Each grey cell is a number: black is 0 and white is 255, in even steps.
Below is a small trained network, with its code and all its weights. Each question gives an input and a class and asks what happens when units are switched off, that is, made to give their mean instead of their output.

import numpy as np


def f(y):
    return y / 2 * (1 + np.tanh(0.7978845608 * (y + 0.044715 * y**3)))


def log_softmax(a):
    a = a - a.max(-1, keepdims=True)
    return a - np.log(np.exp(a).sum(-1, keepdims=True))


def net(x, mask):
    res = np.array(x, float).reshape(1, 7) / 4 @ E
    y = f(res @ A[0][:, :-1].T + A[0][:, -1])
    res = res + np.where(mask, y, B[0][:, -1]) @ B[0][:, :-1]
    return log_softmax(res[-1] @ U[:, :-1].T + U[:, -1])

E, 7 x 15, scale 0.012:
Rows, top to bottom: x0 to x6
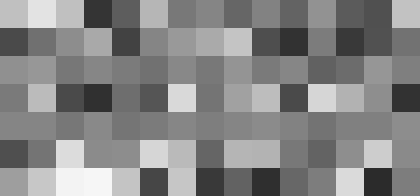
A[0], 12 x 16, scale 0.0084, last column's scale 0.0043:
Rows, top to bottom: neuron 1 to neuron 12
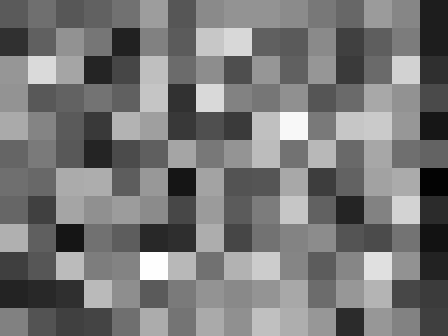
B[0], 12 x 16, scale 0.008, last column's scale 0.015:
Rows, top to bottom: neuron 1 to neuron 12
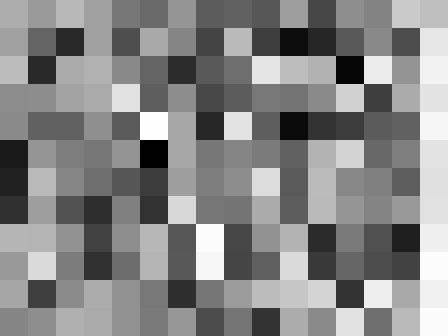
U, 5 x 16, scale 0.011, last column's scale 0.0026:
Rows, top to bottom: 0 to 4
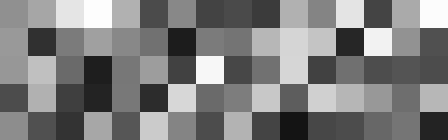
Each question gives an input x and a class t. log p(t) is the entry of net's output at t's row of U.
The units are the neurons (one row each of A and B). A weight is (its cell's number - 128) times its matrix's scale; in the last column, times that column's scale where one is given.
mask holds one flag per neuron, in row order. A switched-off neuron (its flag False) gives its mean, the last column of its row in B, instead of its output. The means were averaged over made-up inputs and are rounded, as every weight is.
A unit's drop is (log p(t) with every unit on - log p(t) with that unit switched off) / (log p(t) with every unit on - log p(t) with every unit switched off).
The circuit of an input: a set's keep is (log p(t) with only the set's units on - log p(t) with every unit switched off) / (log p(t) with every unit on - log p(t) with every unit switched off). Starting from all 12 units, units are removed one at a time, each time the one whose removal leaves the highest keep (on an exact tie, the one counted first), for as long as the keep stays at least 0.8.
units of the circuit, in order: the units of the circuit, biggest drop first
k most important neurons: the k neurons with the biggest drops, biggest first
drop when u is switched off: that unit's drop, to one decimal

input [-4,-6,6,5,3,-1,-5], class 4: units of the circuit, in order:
(neuron 5)
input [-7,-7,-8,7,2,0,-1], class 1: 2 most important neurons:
(neuron 11; neuron 8)
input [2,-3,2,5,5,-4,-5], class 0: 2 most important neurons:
(neuron 12; neuron 6)
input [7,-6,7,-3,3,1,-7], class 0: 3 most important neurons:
(neuron 12; neuron 4; neuron 11)
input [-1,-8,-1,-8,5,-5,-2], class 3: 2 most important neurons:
(neuron 8; neuron 7)
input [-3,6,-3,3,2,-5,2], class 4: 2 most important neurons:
(neuron 10; neuron 2)
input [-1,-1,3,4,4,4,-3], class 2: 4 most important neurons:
(neuron 10; neuron 8; neuron 7; neuron 4)
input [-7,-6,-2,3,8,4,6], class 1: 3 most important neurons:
(neuron 11; neuron 12; neuron 4)
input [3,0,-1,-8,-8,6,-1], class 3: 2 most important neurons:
(neuron 8; neuron 7)
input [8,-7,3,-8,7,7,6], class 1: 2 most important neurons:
(neuron 3; neuron 6)
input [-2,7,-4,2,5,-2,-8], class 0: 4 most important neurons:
(neuron 12; neuron 4; neuron 6; neuron 5)
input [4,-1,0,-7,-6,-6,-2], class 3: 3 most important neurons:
(neuron 8; neuron 7; neuron 10)
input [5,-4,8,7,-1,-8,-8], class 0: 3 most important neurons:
(neuron 12; neuron 6; neuron 10)
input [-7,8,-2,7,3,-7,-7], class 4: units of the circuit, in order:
(neuron 2)
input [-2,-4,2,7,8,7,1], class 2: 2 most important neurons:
(neuron 10; neuron 8)
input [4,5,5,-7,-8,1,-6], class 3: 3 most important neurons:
(neuron 8; neuron 7; neuron 2)
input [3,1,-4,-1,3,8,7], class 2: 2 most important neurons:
(neuron 10; neuron 12)
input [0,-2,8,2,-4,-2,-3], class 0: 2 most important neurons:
(neuron 10; neuron 8)
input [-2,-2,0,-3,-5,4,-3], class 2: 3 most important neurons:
(neuron 10; neuron 3; neuron 6)
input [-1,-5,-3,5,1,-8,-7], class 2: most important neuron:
(neuron 9)
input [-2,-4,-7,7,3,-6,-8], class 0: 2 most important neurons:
(neuron 12; neuron 6)
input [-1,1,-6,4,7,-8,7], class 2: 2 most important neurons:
(neuron 9; neuron 12)
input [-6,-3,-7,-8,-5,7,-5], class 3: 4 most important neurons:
(neuron 8; neuron 7; neuron 9; neuron 3)
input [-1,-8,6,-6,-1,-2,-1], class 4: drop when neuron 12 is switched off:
0.0
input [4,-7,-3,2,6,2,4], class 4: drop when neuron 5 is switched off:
0.3
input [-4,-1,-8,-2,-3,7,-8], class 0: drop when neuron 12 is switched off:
0.7
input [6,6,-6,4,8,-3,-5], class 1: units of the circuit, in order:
(neuron 3)
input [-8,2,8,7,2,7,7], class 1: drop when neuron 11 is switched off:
0.5
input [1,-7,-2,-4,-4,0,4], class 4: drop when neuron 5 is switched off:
0.4
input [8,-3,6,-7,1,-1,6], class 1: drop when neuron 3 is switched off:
0.6
